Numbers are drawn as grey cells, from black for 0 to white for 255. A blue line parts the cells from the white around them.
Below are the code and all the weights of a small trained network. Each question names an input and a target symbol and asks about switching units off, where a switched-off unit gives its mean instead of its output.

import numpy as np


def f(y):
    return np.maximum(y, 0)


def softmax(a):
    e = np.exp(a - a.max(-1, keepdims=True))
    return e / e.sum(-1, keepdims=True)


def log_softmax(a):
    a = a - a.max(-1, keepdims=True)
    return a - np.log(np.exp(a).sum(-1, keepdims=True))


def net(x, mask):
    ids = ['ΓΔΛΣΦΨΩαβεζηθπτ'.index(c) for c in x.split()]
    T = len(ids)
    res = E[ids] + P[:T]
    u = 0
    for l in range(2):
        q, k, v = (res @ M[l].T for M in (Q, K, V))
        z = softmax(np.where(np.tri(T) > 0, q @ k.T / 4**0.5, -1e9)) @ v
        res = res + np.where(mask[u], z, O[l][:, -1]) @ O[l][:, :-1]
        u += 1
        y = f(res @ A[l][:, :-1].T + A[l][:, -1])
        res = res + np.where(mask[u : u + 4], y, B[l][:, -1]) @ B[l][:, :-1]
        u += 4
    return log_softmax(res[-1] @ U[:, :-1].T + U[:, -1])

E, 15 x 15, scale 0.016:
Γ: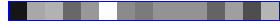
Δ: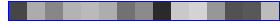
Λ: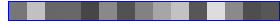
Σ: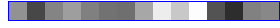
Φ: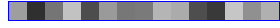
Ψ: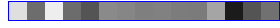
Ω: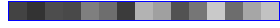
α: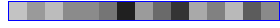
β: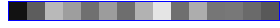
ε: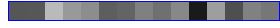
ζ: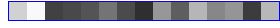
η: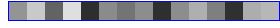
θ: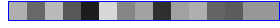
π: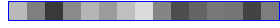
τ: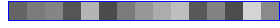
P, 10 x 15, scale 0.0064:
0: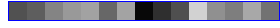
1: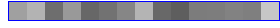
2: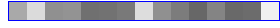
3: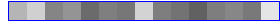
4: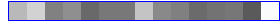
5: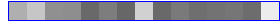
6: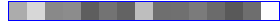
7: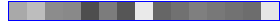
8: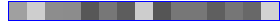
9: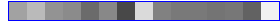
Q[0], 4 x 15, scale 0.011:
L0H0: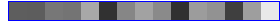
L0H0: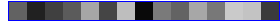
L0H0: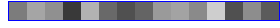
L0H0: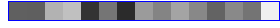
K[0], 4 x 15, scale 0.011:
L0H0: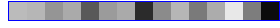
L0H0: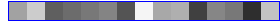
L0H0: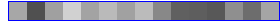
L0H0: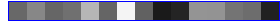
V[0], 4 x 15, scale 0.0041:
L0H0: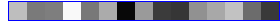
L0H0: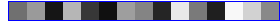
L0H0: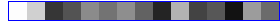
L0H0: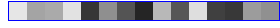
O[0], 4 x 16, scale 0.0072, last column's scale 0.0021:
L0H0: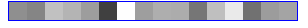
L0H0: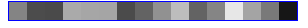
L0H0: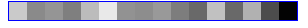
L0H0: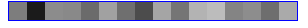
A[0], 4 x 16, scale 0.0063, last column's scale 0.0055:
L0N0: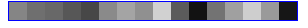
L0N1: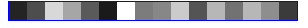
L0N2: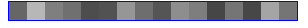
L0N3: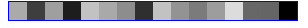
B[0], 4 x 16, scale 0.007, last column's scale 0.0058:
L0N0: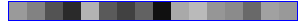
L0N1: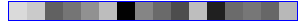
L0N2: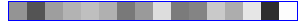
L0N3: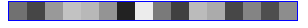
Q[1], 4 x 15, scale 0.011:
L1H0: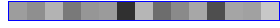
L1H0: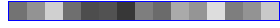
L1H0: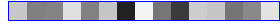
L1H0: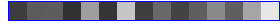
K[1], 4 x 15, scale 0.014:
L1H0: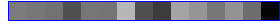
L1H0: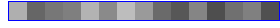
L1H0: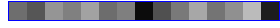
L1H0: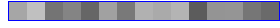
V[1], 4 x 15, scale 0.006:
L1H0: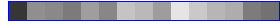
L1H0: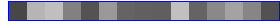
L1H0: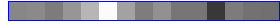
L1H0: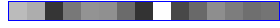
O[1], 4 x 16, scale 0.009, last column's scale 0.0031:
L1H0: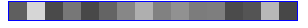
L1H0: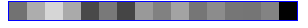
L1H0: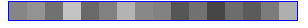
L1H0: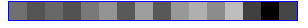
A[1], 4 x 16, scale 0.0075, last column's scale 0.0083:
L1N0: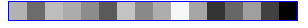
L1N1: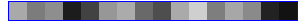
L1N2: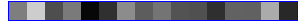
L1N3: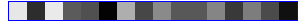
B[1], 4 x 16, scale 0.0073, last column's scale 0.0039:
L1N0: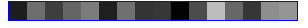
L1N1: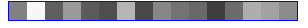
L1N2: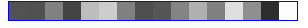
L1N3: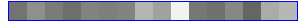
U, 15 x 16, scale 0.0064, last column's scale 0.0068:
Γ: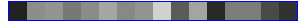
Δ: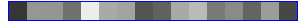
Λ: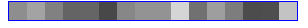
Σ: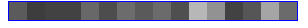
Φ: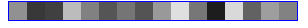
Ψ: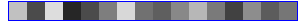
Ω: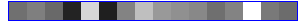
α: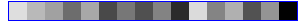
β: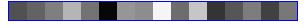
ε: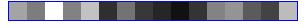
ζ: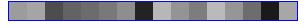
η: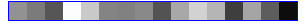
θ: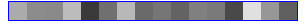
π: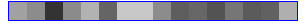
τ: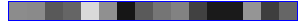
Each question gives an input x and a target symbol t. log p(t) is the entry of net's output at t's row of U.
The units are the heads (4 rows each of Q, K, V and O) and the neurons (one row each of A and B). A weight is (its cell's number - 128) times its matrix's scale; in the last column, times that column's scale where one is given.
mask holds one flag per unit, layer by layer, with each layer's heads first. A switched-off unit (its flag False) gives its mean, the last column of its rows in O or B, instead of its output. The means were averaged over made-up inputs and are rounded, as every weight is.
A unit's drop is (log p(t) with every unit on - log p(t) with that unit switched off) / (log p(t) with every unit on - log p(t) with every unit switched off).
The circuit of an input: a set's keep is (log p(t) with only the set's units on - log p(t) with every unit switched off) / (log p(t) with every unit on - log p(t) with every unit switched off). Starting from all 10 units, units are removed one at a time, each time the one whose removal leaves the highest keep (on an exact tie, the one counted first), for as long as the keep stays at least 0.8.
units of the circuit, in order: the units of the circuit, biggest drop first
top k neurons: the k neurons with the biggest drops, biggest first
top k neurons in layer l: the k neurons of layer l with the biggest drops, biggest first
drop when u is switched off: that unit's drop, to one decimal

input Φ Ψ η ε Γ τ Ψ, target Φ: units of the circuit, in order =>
[L0H0, L1N3]
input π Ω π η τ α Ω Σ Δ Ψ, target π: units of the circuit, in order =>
[L1H0, L0H0]
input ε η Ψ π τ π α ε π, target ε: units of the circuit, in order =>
[L1H0, L0N1]
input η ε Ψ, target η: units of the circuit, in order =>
[L0H0, L0N3]
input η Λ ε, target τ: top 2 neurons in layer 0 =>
[L0N1, L0N2]
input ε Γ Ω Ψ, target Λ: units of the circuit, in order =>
[L1N3]
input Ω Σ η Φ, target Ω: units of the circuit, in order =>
[L1H0, L0H0, L0N2]
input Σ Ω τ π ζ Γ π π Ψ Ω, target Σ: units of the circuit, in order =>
[L0H0, L0N2]
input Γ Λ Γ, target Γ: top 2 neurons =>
[L0N2, L1N2]
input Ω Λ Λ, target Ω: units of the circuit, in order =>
[L1H0, L0H0]
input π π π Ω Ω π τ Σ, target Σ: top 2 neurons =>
[L1N0, L0N2]
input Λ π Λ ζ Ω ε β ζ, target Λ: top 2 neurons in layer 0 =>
[L0N2, L0N1]
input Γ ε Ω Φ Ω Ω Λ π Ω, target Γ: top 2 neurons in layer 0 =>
[L0N2, L0N0]
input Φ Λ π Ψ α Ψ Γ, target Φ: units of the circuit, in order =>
[L0H0]
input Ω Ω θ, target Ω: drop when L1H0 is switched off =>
0.6
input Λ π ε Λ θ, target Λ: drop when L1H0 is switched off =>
0.9
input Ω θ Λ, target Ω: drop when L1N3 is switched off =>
0.0
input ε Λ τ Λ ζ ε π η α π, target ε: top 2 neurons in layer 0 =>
[L0N1, L0N2]
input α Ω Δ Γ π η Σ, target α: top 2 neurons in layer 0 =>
[L0N1, L0N2]
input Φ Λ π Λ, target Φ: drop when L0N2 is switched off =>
0.1
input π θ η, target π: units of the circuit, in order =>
[L1H0]
